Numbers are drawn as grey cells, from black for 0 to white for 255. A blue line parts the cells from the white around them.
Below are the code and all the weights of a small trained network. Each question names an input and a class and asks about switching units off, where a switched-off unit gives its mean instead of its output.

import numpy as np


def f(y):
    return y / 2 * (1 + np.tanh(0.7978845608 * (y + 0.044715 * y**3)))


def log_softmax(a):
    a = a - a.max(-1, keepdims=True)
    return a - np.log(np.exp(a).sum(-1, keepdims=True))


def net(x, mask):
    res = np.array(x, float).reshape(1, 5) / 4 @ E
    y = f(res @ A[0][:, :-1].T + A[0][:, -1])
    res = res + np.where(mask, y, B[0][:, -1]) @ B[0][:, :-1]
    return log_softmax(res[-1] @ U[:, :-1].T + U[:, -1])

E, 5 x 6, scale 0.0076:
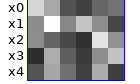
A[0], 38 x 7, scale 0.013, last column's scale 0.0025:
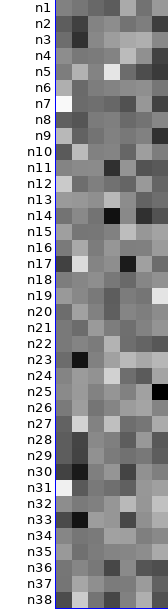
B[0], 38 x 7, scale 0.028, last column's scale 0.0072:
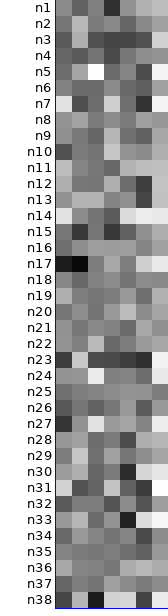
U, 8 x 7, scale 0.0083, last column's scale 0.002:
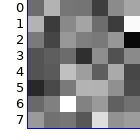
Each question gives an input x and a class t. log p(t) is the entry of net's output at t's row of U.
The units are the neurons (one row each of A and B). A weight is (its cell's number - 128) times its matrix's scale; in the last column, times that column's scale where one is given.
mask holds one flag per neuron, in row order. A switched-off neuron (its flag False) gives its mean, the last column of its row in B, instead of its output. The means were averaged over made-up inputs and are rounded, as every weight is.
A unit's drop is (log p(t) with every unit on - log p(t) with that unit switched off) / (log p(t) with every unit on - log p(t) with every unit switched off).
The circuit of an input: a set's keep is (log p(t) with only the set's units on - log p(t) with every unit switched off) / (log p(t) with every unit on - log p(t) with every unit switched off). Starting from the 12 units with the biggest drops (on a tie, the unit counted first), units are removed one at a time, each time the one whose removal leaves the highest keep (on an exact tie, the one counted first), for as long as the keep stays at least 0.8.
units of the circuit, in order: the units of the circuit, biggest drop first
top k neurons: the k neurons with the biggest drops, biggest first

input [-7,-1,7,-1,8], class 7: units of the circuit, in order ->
n14
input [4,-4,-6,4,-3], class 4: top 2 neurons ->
n17; n23
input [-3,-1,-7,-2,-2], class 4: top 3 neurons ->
n33; n17; n30
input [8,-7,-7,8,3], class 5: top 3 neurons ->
n17; n38; n10
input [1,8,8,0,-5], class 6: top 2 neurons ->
n23; n3
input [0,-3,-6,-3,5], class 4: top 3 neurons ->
n23; n3; n38
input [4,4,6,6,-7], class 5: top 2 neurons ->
n38; n14
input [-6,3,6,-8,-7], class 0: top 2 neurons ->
n23; n3
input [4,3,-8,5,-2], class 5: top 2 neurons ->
n17; n10
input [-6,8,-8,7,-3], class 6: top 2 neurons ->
n5; n24
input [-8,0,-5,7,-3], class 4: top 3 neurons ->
n17; n27; n10
